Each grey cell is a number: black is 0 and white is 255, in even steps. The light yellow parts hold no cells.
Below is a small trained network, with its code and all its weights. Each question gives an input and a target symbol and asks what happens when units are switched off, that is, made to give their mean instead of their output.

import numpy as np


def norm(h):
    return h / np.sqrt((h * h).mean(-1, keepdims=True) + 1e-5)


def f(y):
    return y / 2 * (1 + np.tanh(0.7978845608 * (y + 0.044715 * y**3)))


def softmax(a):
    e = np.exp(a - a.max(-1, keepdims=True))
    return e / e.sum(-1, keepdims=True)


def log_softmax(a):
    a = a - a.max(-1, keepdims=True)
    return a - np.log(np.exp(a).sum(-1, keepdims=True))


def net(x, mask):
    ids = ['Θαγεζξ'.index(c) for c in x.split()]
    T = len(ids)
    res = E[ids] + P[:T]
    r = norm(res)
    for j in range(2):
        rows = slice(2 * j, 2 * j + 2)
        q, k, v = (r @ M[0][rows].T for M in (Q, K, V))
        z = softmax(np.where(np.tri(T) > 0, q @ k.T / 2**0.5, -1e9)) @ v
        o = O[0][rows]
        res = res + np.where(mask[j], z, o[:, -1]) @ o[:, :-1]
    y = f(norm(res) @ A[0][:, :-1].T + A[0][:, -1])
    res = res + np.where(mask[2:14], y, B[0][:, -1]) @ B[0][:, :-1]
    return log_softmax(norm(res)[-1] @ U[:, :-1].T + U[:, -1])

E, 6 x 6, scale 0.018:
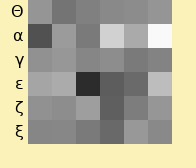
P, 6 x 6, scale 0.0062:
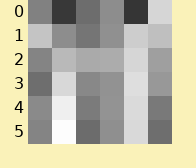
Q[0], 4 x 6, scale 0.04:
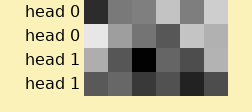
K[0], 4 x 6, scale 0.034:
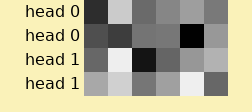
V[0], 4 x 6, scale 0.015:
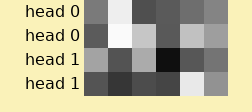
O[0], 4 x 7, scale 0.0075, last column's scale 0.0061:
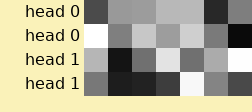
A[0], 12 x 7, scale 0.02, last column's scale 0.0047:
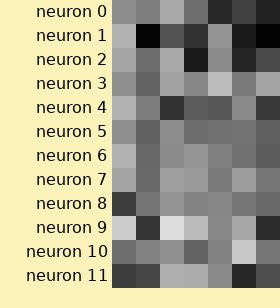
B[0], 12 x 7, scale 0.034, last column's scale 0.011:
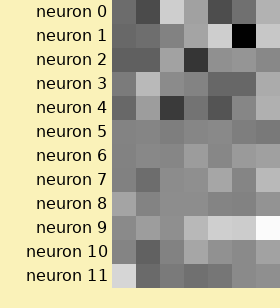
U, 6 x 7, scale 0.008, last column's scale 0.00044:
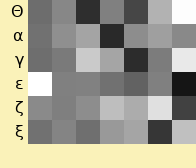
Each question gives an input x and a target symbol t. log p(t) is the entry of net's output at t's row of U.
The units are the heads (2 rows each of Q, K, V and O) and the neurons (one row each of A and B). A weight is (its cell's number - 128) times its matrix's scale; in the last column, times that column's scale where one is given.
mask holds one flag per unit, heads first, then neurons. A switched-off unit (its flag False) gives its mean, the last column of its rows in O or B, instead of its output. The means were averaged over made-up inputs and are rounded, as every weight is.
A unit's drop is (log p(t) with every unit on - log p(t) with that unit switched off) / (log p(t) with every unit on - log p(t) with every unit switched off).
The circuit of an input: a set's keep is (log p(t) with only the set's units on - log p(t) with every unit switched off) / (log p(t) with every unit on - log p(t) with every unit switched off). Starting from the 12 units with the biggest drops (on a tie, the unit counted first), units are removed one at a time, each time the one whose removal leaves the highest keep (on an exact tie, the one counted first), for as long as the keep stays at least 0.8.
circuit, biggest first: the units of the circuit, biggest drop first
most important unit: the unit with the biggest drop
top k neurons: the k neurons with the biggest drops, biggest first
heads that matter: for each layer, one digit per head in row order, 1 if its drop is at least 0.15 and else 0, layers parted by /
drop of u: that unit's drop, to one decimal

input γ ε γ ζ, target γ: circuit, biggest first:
[head 1; neuron 9]
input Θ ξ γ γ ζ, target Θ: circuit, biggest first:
[head 0; neuron 4]
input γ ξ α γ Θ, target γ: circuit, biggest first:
[head 1; neuron 9]
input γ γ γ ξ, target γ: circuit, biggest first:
[head 1; neuron 9]
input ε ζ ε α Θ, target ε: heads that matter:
10
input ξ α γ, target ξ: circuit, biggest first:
[head 1; neuron 1]
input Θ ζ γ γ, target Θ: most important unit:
head 0
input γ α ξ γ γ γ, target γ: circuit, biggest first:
[head 1; neuron 0]
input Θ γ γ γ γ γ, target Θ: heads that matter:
00
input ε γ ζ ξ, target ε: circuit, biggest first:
[head 0; neuron 11]
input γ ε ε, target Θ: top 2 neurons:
[neuron 9; neuron 1]
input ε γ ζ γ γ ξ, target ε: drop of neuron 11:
0.4
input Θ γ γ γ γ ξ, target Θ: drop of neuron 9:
0.1
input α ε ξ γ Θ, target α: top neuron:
[neuron 2]
